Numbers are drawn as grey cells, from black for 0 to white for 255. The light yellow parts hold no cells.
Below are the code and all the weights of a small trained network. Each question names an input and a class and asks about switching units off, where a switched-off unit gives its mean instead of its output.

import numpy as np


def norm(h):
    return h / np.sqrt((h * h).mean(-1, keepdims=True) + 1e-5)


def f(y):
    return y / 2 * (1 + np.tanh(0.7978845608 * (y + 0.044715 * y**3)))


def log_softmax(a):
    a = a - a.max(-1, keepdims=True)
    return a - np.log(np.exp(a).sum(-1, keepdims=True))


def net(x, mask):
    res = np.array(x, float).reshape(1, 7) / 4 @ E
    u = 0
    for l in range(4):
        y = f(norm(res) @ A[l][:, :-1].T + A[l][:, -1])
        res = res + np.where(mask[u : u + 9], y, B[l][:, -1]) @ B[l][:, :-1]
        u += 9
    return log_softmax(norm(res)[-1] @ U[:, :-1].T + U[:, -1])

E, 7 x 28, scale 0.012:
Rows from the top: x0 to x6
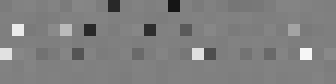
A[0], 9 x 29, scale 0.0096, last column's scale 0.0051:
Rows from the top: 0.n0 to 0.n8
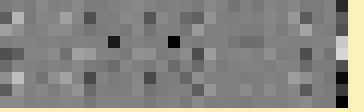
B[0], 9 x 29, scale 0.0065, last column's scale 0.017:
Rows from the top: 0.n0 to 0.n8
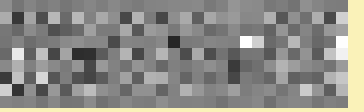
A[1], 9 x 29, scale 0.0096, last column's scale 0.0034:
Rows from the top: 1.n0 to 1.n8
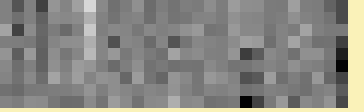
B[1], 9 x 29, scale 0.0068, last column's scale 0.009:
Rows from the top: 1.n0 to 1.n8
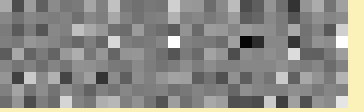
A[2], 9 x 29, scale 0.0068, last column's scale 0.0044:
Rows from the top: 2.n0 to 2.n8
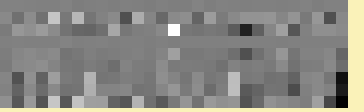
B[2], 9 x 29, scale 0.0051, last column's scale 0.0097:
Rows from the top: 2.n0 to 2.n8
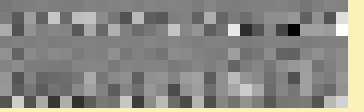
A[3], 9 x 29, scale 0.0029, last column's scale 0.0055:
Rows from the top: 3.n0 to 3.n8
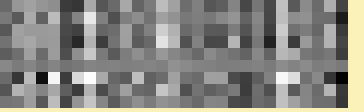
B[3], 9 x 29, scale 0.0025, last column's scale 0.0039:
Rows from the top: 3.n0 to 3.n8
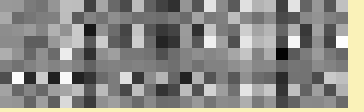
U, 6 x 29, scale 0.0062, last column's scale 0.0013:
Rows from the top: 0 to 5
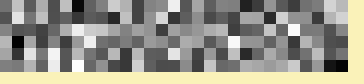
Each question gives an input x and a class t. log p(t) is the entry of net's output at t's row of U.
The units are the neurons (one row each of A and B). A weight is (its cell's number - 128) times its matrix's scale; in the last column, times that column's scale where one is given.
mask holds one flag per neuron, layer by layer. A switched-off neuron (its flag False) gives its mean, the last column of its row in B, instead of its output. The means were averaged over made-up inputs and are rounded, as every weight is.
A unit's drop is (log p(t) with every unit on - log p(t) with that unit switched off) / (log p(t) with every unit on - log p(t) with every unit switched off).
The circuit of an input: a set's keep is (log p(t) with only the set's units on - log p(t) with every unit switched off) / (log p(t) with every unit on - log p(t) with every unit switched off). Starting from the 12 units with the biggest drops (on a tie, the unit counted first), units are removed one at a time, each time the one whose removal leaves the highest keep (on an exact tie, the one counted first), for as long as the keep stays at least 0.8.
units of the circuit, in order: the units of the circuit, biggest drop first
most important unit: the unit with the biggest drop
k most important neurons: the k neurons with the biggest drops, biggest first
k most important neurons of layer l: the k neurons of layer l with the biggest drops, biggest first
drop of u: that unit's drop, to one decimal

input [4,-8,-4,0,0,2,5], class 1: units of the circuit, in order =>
0.n1
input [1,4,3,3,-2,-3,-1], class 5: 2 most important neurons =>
0.n1, 0.n6
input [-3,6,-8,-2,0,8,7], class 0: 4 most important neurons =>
0.n1, 0.n3, 0.n7, 0.n4
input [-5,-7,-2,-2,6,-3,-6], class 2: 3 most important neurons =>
0.n4, 0.n3, 0.n6
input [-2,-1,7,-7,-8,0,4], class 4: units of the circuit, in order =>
0.n3, 0.n1
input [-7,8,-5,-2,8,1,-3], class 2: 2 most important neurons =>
0.n3, 0.n4
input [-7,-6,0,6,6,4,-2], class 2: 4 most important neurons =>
0.n4, 0.n6, 0.n3, 1.n2
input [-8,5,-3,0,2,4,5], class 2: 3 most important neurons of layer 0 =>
0.n4, 0.n3, 0.n6
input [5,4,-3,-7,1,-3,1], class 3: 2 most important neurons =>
0.n4, 0.n6
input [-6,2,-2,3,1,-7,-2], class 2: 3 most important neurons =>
0.n4, 0.n6, 0.n3
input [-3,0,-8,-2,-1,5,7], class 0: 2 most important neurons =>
0.n3, 0.n4
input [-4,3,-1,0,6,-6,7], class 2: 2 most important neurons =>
0.n4, 0.n3
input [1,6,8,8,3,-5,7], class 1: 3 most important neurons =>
0.n6, 1.n3, 1.n8
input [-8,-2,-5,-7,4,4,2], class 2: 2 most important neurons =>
0.n4, 0.n3
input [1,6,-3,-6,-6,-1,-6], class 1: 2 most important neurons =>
0.n4, 1.n3
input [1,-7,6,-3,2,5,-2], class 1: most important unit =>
0.n6
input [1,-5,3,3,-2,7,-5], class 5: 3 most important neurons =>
0.n1, 0.n6, 1.n3
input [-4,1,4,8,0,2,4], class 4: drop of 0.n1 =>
0.8
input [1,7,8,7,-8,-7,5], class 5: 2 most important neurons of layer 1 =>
1.n3, 1.n0
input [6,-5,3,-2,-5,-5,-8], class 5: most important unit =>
0.n1
